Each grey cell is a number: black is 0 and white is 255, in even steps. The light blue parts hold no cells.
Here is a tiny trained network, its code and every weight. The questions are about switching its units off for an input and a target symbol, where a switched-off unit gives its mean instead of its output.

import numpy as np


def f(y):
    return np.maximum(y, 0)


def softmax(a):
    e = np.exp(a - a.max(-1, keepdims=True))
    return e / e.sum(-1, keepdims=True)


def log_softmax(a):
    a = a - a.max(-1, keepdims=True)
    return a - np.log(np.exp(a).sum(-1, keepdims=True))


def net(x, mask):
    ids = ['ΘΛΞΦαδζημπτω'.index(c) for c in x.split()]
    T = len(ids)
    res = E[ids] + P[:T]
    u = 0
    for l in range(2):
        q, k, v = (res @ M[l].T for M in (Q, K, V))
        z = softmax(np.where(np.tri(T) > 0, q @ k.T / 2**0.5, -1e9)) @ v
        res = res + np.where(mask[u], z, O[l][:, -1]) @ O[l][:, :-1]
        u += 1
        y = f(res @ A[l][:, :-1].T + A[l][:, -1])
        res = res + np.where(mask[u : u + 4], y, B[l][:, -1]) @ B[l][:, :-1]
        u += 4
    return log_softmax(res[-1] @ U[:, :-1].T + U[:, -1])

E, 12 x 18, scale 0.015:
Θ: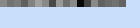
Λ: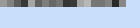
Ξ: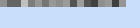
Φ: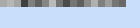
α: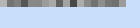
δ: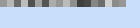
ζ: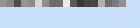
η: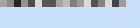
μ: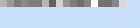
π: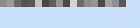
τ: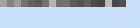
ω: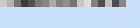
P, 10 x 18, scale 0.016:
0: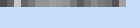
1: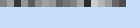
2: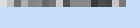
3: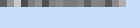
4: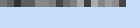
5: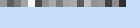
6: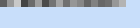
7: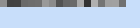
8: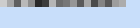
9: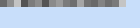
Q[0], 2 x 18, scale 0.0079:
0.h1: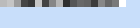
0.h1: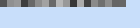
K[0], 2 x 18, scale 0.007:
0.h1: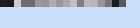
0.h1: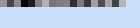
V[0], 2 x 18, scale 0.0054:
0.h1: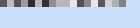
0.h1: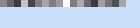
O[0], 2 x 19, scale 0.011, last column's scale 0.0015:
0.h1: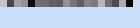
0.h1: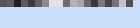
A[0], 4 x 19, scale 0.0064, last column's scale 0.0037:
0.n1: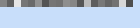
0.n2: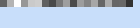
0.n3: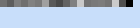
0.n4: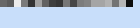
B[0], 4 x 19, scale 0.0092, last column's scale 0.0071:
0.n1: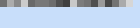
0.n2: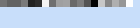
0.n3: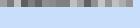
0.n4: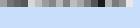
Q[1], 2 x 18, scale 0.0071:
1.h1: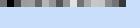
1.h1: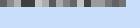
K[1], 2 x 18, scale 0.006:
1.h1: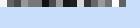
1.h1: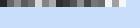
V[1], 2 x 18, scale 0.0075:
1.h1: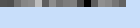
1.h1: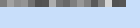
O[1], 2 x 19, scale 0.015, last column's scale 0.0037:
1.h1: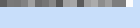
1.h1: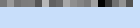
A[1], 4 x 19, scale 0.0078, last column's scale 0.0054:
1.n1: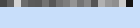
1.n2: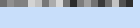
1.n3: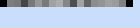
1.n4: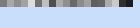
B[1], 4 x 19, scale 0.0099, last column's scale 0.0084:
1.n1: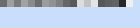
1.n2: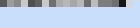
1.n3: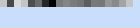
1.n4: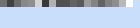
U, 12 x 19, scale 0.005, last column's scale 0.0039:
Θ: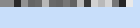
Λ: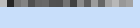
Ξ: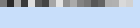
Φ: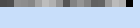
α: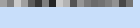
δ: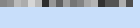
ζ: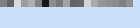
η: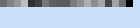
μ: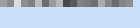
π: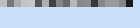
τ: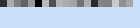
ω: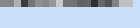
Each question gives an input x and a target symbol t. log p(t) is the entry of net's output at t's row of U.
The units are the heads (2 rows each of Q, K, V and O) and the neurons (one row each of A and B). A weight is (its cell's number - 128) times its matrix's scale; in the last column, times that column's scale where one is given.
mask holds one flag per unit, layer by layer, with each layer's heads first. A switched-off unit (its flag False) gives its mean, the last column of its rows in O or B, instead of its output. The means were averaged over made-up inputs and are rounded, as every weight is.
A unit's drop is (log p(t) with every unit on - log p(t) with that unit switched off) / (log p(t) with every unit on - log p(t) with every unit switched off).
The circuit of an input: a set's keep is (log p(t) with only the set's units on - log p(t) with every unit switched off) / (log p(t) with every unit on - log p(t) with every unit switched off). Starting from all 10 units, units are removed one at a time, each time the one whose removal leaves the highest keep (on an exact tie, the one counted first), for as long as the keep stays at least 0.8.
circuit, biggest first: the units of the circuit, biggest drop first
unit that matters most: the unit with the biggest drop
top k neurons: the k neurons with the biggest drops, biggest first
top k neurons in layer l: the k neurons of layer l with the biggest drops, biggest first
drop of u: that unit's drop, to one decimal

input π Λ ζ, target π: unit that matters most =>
0.h1
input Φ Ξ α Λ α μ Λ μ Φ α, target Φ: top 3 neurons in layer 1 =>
[1.n4 1.n1 1.n3]
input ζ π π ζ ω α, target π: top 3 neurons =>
[0.n4 0.n1 1.n4]
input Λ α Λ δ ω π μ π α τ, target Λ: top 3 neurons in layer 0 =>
[0.n2 0.n1 0.n4]
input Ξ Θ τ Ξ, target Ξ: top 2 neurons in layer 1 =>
[1.n1 1.n2]
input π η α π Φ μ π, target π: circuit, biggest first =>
[0.n4 0.h1 0.n1]
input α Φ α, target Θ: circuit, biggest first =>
[1.n2 0.h1]
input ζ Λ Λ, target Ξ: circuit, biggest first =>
[1.h1 0.h1]
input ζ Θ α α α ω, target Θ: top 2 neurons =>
[1.n2 0.n2]
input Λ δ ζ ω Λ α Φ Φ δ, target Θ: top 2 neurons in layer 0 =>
[0.n2 0.n1]
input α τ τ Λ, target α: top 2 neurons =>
[1.n3 1.n2]
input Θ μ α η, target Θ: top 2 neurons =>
[1.n1 0.n2]
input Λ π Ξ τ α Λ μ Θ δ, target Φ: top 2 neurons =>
[1.n4 0.n2]
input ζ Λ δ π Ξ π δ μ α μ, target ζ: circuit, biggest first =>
[1.h1]
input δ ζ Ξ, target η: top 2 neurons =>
[0.n1 0.n4]
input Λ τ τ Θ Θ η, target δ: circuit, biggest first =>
[1.h1 0.n2]
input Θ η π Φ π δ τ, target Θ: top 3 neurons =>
[1.n1 0.n2 0.n1]
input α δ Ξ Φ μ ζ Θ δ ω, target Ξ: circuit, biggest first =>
[0.h1 1.h1]
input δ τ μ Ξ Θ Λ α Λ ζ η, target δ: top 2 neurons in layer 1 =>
[1.n1 1.n2]
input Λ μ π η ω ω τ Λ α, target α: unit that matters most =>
1.h1
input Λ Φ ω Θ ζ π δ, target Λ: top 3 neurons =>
[1.n4 0.n2 1.n3]
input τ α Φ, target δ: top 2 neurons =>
[1.n4 0.n2]
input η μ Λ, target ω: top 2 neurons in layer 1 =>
[1.n1 1.n2]
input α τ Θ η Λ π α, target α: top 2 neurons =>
[1.n3 1.n2]
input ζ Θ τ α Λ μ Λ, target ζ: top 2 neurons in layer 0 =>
[0.n4 0.n2]
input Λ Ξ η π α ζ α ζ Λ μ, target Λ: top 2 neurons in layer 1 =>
[1.n4 1.n3]
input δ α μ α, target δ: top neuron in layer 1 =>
[1.n1]
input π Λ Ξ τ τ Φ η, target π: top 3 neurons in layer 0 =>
[0.n4 0.n1 0.n2]
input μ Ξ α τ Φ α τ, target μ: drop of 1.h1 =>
0.9
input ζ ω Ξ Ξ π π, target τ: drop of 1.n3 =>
0.1
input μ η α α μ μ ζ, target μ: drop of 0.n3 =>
0.0
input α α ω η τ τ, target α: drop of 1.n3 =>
-0.1
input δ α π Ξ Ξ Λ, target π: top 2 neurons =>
[0.n4 0.n1]
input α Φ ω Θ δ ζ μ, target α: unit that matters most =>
0.h1
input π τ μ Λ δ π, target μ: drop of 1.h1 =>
0.8
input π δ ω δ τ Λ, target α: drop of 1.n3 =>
-0.1
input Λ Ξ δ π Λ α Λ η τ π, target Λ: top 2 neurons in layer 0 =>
[0.n2 0.n1]
